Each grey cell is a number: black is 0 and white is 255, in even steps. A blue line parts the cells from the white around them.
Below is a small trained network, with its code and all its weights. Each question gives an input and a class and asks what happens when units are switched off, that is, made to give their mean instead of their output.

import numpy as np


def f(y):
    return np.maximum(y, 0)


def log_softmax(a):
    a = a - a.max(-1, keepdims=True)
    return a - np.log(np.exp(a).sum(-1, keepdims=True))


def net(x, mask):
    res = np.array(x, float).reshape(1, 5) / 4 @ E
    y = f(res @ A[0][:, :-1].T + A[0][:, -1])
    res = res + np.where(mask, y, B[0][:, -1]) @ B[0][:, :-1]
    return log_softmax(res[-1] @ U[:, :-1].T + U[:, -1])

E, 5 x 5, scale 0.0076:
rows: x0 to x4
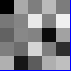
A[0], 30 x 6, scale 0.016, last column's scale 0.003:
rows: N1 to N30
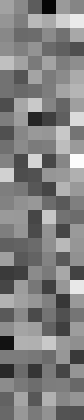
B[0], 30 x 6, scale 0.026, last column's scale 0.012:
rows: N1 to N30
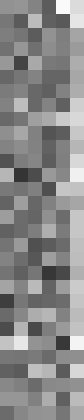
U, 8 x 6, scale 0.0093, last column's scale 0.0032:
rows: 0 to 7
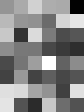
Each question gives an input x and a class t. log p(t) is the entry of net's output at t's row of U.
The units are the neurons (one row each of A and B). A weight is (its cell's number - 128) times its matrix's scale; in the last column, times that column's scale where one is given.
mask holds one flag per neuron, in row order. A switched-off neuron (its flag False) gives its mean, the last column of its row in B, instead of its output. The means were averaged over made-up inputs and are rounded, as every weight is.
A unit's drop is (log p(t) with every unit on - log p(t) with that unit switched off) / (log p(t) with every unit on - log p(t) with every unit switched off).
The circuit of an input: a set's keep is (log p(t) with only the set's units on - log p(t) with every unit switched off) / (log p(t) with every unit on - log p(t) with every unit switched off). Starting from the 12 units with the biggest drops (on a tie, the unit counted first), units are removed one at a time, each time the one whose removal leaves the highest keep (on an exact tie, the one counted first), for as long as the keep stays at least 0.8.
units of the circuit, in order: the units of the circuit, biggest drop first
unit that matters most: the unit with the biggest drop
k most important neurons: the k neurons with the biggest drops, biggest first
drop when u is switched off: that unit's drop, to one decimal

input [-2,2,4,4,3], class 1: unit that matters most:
N27
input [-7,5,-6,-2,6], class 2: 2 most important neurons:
[N2 N5]
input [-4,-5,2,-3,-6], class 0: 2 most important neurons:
[N1 N23]
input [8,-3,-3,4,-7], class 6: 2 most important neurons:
[N25 N8]
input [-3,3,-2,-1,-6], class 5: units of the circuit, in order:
[N25 N24]
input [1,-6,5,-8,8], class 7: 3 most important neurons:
[N13 N16 N19]
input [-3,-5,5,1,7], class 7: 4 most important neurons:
[N13 N19 N21 N3]
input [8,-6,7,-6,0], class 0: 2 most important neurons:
[N21 N14]
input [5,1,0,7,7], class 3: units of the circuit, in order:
[N20 N9]
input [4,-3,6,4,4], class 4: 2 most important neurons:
[N2 N27]
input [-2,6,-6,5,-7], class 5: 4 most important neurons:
[N22 N24 N12 N21]
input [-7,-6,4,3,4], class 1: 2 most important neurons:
[N1 N9]
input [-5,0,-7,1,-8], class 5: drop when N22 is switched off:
0.1
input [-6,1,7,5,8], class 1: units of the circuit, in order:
[N1]
